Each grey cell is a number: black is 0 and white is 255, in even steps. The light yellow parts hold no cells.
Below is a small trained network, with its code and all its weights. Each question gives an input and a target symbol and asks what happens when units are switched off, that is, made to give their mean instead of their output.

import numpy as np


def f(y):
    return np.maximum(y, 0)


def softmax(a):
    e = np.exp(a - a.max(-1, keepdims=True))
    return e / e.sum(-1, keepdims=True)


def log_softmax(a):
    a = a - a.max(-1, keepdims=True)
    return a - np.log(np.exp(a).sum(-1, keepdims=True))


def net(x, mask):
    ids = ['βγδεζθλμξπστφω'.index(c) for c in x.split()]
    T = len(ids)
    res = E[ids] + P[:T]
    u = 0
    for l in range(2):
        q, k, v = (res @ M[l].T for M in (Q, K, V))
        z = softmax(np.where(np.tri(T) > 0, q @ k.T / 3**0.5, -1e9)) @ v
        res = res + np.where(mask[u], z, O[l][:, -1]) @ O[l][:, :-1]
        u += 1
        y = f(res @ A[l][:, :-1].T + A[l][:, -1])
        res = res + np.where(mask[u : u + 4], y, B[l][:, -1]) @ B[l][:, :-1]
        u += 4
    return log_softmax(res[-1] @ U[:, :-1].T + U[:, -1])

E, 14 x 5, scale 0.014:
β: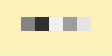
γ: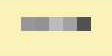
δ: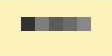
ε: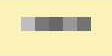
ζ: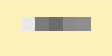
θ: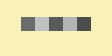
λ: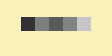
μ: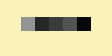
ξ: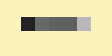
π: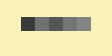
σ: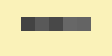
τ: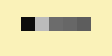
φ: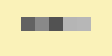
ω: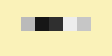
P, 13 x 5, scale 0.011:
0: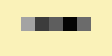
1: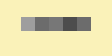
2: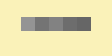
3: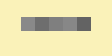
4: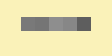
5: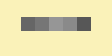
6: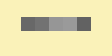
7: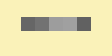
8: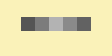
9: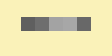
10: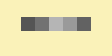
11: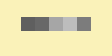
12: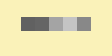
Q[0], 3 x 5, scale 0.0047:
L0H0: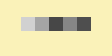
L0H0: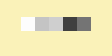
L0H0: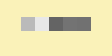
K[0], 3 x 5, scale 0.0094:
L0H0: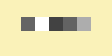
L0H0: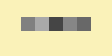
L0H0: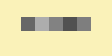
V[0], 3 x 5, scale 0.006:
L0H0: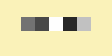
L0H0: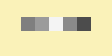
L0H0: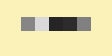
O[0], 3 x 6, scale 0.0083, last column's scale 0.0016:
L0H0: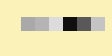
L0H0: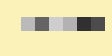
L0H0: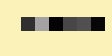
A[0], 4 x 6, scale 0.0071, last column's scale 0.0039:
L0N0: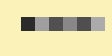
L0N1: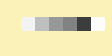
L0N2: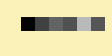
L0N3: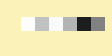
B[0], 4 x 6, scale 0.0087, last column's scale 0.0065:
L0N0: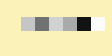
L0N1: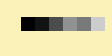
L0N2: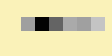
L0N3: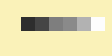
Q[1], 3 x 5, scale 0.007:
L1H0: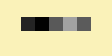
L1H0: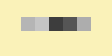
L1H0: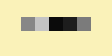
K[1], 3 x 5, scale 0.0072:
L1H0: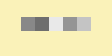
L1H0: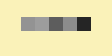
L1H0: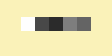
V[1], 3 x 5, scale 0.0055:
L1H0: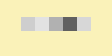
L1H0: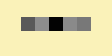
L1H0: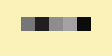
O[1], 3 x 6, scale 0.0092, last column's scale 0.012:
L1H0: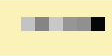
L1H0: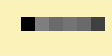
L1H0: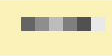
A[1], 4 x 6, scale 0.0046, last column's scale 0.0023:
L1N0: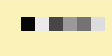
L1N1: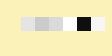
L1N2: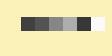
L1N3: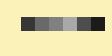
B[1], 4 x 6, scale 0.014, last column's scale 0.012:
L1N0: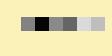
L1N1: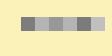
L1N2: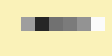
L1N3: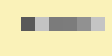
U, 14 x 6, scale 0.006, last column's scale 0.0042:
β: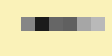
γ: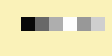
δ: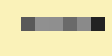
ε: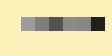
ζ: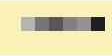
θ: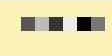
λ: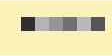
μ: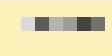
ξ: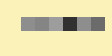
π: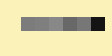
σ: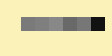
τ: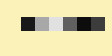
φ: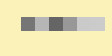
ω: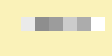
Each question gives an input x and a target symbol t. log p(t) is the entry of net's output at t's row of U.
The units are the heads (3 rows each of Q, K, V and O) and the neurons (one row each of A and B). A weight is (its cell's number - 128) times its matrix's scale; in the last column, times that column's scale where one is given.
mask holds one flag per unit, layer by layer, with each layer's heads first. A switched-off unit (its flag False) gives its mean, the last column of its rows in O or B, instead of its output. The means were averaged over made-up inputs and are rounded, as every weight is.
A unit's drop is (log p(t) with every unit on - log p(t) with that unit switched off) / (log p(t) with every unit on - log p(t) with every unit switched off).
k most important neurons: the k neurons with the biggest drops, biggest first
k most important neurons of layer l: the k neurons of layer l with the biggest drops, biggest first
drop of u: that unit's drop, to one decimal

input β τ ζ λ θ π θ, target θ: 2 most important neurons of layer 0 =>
[L0N1 L0N3]
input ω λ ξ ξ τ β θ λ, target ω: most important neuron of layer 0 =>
[L0N1]
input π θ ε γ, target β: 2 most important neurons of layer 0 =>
[L0N1 L0N0]
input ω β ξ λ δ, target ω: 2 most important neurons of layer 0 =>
[L0N1 L0N3]
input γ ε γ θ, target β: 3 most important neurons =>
[L0N1 L1N0 L1N2]
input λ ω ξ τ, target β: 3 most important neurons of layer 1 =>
[L1N0 L1N1 L1N2]
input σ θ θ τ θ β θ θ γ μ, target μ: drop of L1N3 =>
0.1
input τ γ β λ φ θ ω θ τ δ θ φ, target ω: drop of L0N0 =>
-0.2
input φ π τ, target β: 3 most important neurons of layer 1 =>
[L1N0 L1N2 L1N1]
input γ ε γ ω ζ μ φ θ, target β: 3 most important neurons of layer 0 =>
[L0N1 L0N3 L0N0]
